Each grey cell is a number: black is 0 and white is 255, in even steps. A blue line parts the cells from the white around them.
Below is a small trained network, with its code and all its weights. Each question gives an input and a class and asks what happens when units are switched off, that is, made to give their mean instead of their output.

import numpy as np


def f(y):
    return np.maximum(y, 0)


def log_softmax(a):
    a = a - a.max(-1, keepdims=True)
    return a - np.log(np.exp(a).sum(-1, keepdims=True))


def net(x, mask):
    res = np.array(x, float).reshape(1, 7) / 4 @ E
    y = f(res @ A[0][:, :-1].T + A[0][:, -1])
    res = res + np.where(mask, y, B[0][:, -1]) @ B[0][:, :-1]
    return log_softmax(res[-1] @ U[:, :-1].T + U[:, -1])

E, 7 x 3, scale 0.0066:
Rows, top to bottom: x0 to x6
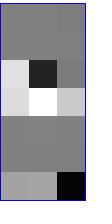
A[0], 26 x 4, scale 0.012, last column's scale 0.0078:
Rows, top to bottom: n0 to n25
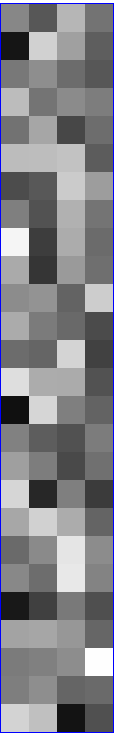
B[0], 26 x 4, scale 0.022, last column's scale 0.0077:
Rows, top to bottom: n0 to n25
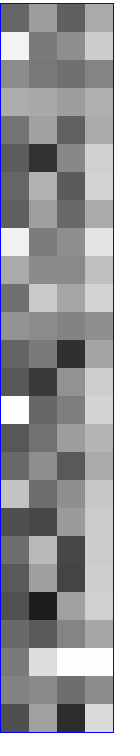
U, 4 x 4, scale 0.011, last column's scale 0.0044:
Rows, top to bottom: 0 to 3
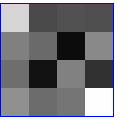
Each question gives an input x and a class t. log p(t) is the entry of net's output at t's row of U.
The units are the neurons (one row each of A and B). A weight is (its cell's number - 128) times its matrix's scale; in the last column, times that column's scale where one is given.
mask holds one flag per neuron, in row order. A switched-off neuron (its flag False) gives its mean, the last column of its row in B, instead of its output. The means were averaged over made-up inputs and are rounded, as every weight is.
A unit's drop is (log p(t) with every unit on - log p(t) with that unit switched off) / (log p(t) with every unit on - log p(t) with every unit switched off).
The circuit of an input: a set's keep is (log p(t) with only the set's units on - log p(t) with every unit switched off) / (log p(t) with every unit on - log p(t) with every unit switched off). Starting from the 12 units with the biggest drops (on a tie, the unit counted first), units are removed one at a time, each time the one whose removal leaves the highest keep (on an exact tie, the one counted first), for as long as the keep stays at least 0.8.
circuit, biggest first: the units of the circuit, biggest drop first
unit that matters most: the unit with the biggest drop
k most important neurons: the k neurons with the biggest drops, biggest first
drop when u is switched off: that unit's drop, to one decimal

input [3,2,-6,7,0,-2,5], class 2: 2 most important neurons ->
n18, n5
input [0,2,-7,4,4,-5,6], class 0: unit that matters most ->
n14
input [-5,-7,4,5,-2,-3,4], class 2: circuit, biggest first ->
n13, n5
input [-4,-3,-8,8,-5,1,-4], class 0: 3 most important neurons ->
n1, n14, n19
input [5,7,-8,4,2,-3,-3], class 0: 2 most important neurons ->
n14, n1
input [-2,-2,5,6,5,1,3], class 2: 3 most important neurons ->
n13, n5, n18
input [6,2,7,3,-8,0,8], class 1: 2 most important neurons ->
n25, n14
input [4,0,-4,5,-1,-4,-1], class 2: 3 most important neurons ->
n18, n5, n8
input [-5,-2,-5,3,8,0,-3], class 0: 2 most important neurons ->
n1, n14
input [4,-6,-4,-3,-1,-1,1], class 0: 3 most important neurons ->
n14, n1, n18
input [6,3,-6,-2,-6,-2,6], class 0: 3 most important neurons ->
n14, n1, n20
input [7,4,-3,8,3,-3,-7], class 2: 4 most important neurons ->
n5, n18, n13, n25
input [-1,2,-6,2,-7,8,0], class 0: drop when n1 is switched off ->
0.3
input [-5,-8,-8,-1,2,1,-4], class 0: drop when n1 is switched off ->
0.2
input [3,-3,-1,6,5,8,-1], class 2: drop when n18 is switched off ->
0.1
